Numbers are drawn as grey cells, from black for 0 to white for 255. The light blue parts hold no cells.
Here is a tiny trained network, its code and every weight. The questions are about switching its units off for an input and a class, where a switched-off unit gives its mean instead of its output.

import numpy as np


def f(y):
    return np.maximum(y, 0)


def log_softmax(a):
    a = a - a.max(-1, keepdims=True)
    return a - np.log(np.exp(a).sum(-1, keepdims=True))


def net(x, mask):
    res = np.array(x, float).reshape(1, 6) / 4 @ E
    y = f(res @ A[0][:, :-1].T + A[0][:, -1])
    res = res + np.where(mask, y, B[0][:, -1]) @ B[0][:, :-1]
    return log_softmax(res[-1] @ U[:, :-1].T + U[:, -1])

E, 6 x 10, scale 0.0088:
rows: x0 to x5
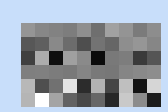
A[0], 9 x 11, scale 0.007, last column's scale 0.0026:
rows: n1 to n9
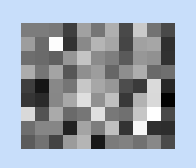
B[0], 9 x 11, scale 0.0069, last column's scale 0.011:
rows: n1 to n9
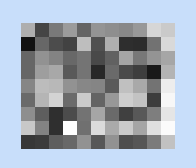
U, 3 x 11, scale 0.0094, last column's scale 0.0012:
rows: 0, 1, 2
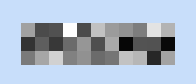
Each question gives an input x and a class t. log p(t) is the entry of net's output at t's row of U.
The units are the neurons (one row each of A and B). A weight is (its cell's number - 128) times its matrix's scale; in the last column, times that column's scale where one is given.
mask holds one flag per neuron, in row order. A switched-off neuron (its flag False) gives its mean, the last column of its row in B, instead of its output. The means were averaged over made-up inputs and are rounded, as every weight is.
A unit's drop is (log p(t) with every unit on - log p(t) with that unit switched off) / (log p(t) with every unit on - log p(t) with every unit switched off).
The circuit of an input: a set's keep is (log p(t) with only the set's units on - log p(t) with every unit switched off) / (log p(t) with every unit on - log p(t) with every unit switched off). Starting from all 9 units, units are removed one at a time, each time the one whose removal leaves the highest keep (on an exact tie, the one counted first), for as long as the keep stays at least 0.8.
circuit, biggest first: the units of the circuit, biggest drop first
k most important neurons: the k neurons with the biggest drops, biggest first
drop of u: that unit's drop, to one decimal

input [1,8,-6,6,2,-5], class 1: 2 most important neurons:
n7; n2
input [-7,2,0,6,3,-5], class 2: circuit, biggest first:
n8; n6; n5
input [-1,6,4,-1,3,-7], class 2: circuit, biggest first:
n5; n6
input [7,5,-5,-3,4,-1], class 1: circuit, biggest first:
n8; n7
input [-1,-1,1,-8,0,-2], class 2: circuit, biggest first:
n8; n2
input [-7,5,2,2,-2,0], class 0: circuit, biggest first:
n2; n6
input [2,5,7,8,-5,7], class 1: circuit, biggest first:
n6
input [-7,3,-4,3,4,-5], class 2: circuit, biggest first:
n8; n6
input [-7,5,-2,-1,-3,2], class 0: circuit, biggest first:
n6; n8
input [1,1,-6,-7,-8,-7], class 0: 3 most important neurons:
n8; n1; n7
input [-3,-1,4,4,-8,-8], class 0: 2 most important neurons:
n8; n1
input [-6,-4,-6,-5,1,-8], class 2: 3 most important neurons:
n6; n5; n9
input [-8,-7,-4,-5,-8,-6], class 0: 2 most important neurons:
n8; n1
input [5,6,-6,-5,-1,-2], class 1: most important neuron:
n2
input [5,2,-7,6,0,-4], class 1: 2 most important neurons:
n2; n7
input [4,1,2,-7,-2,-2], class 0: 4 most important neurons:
n2; n4; n6; n7
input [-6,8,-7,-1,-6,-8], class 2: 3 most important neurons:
n6; n5; n8
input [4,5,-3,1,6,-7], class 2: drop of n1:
0.1
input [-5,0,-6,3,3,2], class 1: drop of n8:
0.1
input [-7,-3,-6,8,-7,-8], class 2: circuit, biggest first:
n6
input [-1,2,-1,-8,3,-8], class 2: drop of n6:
0.2
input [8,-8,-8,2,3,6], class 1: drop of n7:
0.1
